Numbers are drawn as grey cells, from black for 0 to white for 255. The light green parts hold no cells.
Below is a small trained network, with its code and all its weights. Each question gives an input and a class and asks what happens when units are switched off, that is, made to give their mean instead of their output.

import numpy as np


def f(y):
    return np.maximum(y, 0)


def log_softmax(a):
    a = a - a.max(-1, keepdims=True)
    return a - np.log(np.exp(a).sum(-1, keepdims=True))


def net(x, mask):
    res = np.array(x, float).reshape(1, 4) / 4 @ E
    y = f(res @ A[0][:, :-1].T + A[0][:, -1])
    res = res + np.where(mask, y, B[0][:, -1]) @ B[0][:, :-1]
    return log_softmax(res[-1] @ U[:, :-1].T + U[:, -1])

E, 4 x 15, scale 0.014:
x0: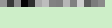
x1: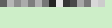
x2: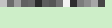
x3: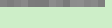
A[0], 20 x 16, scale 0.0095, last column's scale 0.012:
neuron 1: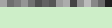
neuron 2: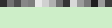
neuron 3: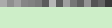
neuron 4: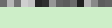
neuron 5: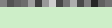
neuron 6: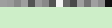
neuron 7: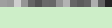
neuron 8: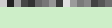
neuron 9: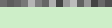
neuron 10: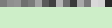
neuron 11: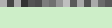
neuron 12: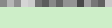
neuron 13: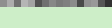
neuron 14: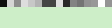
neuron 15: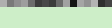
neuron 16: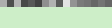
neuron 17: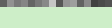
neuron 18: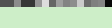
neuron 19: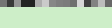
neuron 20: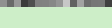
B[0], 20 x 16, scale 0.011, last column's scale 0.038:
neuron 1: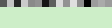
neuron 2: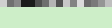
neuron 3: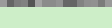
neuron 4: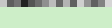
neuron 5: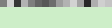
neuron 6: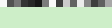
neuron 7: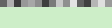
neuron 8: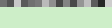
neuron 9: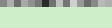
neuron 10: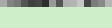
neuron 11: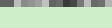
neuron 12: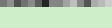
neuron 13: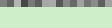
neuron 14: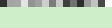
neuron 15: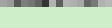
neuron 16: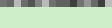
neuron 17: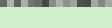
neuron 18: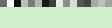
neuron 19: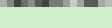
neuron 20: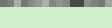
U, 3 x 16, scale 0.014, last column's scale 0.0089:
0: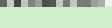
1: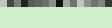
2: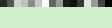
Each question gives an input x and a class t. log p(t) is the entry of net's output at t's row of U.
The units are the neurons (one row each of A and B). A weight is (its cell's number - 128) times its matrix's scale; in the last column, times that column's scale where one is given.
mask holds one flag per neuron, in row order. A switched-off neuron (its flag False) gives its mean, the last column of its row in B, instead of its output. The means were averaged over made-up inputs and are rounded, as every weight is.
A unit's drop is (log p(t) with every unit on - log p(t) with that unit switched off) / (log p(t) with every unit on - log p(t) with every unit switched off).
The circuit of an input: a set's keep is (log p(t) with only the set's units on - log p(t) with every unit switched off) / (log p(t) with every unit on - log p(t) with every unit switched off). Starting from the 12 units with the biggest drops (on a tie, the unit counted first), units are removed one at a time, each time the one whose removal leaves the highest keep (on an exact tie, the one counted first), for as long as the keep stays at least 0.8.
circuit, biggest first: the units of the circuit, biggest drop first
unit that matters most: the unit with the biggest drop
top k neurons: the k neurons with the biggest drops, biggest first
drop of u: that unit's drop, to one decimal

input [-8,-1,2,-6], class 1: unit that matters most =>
neuron 4
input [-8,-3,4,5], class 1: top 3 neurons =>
[neuron 4; neuron 14; neuron 13]
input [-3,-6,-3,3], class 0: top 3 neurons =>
[neuron 5; neuron 9; neuron 6]
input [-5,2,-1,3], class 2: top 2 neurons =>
[neuron 14; neuron 5]
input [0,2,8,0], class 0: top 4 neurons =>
[neuron 1; neuron 7; neuron 4; neuron 2]
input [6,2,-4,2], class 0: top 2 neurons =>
[neuron 18; neuron 4]
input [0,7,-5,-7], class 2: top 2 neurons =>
[neuron 14; neuron 5]
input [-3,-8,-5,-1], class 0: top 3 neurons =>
[neuron 5; neuron 9; neuron 17]
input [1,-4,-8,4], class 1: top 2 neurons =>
[neuron 2; neuron 14]
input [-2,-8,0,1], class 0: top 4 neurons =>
[neuron 5; neuron 9; neuron 17; neuron 2]
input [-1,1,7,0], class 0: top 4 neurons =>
[neuron 1; neuron 7; neuron 2; neuron 6]
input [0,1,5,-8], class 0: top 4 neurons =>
[neuron 4; neuron 2; neuron 6; neuron 1]
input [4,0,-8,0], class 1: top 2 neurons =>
[neuron 2; neuron 5]
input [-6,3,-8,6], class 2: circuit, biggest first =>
[neuron 14]
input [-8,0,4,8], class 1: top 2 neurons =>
[neuron 4; neuron 13]
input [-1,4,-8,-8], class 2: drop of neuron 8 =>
0.0
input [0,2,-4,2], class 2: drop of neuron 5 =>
0.2
